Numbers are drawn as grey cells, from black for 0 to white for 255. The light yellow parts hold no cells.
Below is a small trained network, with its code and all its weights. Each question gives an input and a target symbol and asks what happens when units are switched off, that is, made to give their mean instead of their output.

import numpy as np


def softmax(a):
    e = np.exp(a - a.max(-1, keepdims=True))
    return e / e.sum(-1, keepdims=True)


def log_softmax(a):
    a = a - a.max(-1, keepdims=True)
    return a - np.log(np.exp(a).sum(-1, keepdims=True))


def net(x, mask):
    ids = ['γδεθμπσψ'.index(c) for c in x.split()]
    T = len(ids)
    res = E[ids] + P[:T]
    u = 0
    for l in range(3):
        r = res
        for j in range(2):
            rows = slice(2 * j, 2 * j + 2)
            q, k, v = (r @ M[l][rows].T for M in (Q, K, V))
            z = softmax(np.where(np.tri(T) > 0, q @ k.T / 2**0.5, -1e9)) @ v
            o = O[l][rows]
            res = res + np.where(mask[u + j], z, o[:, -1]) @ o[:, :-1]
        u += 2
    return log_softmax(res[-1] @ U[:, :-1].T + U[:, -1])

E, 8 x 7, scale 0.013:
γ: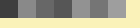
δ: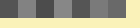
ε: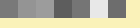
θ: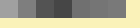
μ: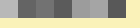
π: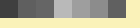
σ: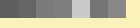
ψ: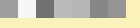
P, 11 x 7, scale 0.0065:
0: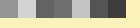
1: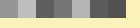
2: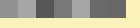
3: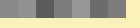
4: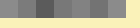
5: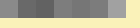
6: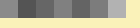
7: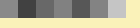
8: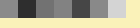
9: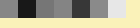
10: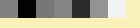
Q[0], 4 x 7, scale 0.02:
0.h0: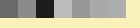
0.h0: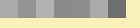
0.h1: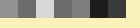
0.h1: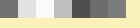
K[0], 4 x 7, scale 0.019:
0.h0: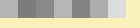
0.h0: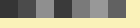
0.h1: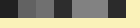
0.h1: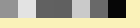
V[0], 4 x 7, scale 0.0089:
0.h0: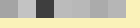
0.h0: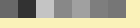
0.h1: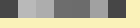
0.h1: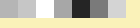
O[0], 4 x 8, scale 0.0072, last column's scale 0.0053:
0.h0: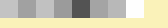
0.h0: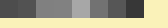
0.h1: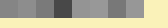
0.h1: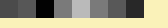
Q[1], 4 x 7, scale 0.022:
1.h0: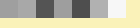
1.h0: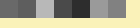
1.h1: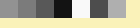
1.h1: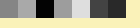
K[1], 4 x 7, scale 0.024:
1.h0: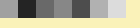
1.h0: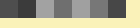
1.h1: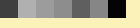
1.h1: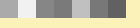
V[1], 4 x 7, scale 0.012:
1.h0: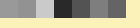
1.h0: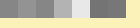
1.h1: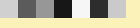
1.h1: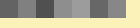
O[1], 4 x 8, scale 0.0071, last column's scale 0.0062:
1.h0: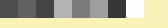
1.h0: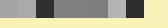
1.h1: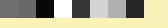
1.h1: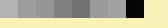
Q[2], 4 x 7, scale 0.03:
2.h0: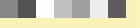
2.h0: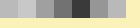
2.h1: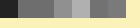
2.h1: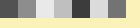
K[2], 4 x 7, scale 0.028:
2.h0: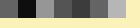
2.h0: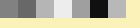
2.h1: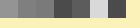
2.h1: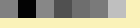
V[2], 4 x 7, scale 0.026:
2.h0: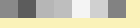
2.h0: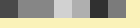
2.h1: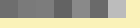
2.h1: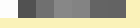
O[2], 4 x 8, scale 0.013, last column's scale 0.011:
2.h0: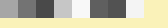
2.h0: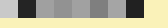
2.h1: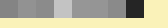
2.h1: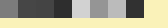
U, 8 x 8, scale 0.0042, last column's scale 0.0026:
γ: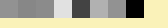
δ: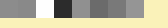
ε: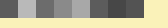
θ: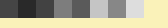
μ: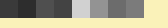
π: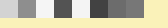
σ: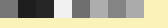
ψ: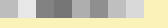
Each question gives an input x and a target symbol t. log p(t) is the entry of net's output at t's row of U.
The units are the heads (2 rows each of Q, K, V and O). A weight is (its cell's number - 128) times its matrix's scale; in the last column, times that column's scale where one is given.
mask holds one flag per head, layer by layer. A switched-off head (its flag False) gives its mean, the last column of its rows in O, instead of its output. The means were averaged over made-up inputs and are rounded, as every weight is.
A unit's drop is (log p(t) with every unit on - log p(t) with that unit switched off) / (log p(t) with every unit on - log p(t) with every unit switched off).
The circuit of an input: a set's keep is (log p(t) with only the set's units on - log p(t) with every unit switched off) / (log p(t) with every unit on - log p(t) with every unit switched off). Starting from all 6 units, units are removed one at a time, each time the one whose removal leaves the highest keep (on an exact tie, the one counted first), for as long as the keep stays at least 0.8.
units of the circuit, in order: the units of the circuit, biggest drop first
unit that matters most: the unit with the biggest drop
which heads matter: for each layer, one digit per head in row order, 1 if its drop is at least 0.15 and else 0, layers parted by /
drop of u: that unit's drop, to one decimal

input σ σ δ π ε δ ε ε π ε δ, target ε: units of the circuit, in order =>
0.h0; 2.h0
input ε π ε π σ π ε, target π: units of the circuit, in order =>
2.h0
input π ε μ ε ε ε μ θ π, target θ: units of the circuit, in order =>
2.h0; 2.h1
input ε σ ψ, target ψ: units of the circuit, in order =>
1.h0; 0.h1; 2.h1
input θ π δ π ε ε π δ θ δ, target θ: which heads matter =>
10 / 11 / 11
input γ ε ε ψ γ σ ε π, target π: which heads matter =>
00 / 01 / 10
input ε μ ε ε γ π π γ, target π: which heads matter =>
10 / 10 / 10
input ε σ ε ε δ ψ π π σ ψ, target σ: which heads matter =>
10 / 01 / 10
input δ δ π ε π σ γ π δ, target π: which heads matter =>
10 / 11 / 10
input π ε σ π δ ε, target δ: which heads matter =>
00 / 00 / 10
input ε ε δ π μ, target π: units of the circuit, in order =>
2.h0; 0.h1
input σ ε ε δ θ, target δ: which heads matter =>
11 / 11 / 10
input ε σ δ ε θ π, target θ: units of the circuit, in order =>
2.h0; 1.h1
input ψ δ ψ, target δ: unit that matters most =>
0.h0
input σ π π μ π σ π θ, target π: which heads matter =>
10 / 00 / 10
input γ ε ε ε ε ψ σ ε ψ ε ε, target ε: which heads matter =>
00 / 00 / 10
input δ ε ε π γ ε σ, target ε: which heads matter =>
10 / 00 / 10
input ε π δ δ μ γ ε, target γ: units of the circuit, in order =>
2.h1; 2.h0
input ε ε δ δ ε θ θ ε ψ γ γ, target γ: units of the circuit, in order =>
2.h1; 1.h1
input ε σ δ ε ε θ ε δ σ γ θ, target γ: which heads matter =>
10 / 11 / 11
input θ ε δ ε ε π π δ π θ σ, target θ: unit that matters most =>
0.h1
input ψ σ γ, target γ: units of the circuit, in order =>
1.h1; 2.h1
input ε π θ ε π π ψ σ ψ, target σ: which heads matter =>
11 / 01 / 10
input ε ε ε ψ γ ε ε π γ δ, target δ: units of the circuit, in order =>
1.h0; 2.h0
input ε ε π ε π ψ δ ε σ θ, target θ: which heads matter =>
00 / 11 / 11
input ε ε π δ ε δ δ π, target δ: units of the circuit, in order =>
2.h0; 1.h1
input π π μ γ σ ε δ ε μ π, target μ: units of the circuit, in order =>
2.h1
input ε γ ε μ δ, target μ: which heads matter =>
10 / 00 / 01
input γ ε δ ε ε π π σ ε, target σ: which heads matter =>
00 / 01 / 10
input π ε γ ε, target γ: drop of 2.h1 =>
0.5
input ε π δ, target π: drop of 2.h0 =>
0.6
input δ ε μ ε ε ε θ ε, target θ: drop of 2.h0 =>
0.5
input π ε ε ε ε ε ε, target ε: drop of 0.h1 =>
0.1
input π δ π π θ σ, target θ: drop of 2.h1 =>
0.3
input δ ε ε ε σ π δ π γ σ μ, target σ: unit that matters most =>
1.h1
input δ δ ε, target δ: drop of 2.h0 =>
0.8
